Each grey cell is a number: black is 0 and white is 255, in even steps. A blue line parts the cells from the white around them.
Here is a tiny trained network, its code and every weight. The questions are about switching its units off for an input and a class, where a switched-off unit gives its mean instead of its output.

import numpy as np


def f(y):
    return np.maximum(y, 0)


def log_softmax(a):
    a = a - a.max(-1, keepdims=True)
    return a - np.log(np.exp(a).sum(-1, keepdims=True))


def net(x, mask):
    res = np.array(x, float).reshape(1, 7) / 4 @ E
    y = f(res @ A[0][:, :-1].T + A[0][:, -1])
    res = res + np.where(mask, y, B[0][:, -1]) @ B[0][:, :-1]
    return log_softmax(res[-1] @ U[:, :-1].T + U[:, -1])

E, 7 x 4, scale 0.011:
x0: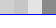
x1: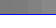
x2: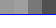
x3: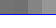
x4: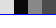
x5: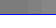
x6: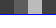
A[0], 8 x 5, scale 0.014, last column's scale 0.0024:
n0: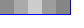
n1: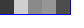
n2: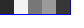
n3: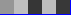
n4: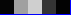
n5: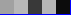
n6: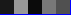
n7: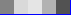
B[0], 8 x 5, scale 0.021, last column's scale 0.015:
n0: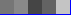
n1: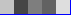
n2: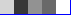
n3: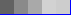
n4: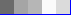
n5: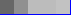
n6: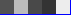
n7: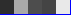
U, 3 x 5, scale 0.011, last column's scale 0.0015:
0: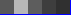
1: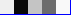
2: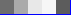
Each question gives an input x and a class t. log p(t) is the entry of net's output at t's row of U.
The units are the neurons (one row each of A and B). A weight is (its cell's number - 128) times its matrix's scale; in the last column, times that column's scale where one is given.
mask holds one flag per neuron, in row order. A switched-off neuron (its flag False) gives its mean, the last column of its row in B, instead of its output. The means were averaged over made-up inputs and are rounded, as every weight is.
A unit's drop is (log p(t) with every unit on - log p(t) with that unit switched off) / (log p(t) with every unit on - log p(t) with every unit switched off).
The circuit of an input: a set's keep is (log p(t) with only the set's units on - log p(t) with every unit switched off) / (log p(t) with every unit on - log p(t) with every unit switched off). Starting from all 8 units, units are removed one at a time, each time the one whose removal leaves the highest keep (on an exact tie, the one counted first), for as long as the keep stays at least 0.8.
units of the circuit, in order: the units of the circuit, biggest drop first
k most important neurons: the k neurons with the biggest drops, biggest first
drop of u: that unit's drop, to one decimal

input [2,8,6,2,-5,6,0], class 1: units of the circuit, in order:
n2
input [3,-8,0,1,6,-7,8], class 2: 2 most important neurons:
n2, n1
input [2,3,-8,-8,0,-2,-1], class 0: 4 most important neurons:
n4, n2, n3, n5
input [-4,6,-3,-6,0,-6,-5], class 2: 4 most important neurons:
n7, n3, n5, n0
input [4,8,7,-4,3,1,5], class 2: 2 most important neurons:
n6, n2
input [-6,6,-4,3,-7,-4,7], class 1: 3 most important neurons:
n2, n1, n7
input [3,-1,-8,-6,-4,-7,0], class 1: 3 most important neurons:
n6, n2, n1
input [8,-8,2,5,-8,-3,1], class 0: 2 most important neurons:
n7, n0
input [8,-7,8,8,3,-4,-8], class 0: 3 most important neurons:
n7, n4, n0
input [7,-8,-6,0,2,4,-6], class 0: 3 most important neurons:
n7, n4, n0
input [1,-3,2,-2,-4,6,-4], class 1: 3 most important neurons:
n2, n4, n1
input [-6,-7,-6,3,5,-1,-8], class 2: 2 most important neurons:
n7, n2
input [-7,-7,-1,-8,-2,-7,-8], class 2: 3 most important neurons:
n3, n5, n7
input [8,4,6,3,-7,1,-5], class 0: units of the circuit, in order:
n7
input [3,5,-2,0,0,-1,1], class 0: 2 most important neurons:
n2, n4
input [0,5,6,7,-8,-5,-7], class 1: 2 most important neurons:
n2, n1
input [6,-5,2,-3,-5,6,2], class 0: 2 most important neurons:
n7, n0
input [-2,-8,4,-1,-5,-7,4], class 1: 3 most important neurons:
n2, n1, n3
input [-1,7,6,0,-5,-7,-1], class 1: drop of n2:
0.9
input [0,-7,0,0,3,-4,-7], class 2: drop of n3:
0.0
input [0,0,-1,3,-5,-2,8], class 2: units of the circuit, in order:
n4
